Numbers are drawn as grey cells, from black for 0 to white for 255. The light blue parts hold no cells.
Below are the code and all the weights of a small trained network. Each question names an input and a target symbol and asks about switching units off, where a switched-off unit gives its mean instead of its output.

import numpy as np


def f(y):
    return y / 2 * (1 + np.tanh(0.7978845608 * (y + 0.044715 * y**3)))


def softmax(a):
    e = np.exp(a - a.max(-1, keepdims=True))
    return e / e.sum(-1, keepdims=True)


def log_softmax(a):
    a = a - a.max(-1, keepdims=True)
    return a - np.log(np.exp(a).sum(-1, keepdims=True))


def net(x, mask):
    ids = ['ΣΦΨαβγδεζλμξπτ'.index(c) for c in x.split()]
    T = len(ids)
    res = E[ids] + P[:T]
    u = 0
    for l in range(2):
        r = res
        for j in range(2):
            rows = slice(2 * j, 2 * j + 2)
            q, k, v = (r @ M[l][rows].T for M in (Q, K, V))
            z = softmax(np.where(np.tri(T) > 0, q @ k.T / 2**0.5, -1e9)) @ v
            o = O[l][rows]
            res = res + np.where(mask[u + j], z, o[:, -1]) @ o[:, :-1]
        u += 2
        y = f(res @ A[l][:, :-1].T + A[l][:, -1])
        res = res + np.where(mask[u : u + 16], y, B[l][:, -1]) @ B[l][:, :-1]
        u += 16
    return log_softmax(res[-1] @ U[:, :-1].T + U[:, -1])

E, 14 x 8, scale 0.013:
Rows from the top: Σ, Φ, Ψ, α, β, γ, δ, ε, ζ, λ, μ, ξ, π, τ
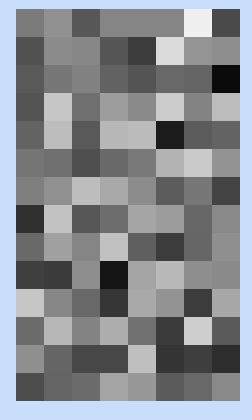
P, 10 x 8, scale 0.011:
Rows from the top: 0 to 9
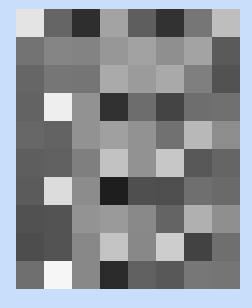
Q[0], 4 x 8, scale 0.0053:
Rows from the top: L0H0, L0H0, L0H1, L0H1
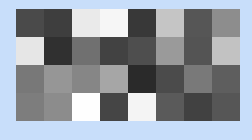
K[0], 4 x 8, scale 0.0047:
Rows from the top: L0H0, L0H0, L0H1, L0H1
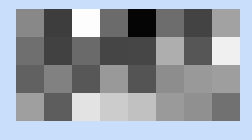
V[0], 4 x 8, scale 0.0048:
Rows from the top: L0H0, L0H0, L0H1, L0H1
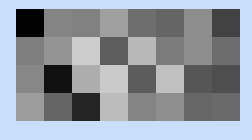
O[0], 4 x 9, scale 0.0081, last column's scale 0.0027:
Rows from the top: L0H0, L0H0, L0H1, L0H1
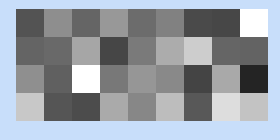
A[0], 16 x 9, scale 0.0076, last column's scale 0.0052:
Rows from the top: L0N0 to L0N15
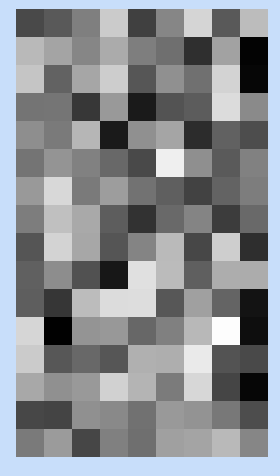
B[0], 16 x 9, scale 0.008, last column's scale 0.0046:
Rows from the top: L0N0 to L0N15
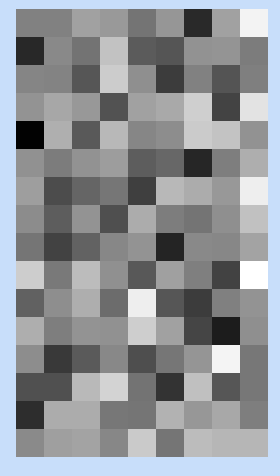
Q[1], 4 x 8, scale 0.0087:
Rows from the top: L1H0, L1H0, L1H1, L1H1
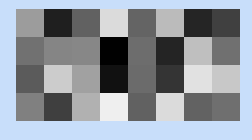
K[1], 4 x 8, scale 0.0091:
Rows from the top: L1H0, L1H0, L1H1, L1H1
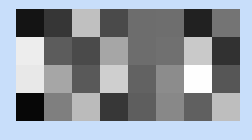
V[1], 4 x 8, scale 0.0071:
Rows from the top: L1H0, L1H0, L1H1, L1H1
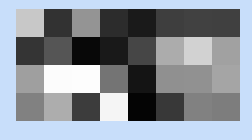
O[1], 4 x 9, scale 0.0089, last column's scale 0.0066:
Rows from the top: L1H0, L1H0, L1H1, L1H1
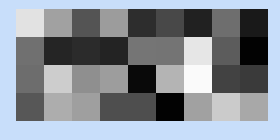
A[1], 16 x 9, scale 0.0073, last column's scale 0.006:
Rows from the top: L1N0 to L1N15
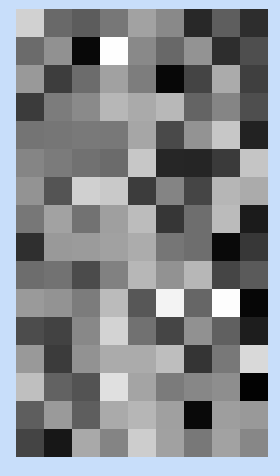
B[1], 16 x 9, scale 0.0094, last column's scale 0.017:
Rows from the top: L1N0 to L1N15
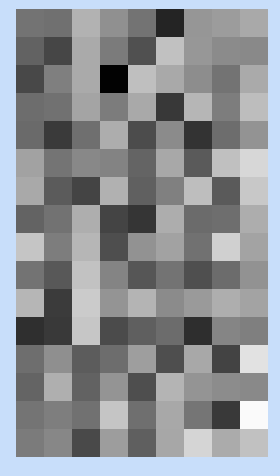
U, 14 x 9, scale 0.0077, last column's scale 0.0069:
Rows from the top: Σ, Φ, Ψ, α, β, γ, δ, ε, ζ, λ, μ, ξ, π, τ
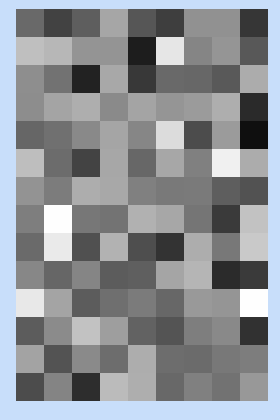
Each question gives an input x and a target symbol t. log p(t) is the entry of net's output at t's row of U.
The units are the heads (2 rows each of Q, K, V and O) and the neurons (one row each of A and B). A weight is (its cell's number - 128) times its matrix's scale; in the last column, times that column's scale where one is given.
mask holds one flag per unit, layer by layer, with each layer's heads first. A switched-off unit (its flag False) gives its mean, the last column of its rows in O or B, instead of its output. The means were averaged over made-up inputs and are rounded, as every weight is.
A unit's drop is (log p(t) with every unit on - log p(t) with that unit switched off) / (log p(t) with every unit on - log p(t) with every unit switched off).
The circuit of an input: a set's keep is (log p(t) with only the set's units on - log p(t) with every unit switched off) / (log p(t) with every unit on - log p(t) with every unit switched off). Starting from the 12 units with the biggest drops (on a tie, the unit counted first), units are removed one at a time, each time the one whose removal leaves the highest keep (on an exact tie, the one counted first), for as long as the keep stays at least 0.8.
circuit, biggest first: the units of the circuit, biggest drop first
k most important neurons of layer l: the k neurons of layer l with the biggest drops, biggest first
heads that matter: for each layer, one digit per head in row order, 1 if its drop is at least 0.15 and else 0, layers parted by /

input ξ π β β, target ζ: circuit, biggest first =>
[L1H1]
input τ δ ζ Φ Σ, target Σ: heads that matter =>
00 / 00
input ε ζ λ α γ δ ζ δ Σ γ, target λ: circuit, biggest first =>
[L1H0, L0H1]
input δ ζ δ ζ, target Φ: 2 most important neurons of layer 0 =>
[L0N11, L0N2]
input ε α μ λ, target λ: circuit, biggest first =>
[L1H0, L0H1]
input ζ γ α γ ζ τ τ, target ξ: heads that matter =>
11 / 01
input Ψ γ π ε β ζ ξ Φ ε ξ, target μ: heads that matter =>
00 / 10
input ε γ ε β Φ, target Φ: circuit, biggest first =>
[L1H1, L0N0]
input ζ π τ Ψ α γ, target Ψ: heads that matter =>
10 / 10
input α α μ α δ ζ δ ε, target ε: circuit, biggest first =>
[L1N5, L1H1, L1N0, L1N6]
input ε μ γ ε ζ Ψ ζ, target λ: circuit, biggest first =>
[L1H0, L0N3, L0H1]
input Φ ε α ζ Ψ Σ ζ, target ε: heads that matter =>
10 / 01
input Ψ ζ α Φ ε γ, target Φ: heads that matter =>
00 / 11
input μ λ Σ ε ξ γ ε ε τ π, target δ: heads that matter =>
10 / 11
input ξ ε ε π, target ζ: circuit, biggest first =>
[L1H1]
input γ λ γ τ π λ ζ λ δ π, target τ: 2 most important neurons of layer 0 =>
[L0N11, L0N3]
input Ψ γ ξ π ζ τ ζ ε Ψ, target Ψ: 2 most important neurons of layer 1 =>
[L1N6, L1N14]
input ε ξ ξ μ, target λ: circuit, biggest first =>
[L1H0, L0N3, L0H1, L0N0]
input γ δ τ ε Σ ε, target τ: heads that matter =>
00 / 01
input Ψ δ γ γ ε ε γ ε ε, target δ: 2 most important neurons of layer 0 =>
[L0N9, L0N10]
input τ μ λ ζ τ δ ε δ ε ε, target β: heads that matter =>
11 / 01
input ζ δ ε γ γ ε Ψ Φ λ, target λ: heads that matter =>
00 / 11
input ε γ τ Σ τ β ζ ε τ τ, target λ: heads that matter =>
01 / 11
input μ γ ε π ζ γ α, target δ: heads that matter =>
10 / 11
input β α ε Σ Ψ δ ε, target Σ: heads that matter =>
01 / 11
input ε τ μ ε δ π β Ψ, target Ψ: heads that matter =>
00 / 10
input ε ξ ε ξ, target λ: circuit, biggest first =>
[L1H0, L0N3, L0H1, L0N5]
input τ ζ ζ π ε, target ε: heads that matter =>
00 / 00
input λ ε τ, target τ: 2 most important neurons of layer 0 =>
[L0N9, L0N5]
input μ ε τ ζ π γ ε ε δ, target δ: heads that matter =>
00 / 10
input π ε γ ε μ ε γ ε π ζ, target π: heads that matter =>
00 / 11
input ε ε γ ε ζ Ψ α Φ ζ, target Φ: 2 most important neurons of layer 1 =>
[L1N12, L1N1]
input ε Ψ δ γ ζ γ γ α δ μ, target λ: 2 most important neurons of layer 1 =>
[L1N5, L1N9]
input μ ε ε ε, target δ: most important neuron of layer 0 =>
[L0N11]
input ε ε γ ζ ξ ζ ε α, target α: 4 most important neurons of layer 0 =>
[L0N0, L0N15, L0N6, L0N9]
